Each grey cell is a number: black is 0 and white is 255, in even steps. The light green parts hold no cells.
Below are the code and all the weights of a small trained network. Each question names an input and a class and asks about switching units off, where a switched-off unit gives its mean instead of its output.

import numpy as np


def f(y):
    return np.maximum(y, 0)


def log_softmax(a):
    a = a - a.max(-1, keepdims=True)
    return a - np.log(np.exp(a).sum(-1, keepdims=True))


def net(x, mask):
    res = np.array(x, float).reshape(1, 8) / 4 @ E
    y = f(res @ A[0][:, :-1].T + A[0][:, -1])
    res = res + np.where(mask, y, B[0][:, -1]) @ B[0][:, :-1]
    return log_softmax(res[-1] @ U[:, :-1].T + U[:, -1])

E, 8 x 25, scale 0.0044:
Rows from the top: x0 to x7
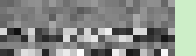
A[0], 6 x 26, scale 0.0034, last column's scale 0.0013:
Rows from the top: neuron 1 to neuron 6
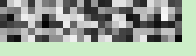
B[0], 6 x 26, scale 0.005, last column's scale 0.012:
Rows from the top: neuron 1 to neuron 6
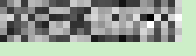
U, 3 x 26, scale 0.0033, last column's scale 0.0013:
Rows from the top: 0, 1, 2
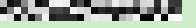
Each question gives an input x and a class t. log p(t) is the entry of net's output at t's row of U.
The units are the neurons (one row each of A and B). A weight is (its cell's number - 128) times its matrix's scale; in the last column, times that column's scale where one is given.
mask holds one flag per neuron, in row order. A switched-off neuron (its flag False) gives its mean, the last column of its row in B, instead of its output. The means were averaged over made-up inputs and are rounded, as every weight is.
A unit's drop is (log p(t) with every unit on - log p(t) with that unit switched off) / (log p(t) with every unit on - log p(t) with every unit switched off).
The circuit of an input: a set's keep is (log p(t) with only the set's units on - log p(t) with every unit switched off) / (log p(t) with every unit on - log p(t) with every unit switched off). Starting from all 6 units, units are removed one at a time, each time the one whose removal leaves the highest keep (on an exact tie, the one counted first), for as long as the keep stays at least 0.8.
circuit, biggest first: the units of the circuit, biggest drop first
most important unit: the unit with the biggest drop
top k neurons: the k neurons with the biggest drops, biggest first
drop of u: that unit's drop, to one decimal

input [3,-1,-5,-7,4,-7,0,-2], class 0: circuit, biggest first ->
(neuron 2)
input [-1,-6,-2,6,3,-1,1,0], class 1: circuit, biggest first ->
(neuron 3; neuron 4)
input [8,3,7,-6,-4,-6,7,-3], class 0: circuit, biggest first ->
(neuron 3; neuron 6)
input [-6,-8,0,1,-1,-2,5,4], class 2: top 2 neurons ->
(neuron 3; neuron 4)
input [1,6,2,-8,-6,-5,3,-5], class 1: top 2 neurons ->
(neuron 3; neuron 4)
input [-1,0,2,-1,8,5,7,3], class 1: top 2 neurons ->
(neuron 6; neuron 2)
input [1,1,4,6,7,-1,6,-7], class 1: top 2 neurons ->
(neuron 3; neuron 6)
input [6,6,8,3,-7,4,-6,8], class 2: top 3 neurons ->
(neuron 3; neuron 6; neuron 4)
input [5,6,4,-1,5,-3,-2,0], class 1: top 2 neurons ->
(neuron 6; neuron 4)
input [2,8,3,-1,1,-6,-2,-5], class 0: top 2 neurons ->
(neuron 3; neuron 2)
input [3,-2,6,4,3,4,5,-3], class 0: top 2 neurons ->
(neuron 3; neuron 1)
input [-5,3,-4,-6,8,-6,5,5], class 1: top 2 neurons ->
(neuron 6; neuron 4)
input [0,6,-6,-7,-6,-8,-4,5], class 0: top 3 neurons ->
(neuron 2; neuron 5; neuron 6)
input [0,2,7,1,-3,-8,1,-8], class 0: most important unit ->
neuron 3
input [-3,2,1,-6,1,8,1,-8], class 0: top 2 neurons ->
(neuron 3; neuron 4)
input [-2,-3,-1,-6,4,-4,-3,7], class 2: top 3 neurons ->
(neuron 3; neuron 4; neuron 1)
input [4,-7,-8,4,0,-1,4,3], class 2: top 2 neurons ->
(neuron 4; neuron 6)
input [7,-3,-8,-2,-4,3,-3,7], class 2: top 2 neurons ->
(neuron 3; neuron 6)
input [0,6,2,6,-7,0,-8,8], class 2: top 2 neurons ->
(neuron 3; neuron 6)
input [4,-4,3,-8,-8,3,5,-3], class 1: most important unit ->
neuron 1
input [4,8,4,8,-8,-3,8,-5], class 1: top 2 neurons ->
(neuron 3; neuron 1)
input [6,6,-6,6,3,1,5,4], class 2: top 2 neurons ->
(neuron 3; neuron 1)
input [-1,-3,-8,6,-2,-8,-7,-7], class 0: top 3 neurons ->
(neuron 3; neuron 2; neuron 5)
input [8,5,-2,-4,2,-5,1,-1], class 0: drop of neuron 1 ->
0.1
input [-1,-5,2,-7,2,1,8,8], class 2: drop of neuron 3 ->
1.1
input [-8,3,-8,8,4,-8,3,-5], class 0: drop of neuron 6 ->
0.0
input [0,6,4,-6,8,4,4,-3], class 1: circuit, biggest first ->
(neuron 6)
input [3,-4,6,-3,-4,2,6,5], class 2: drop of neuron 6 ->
0.6
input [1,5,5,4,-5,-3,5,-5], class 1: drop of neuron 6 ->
-0.1
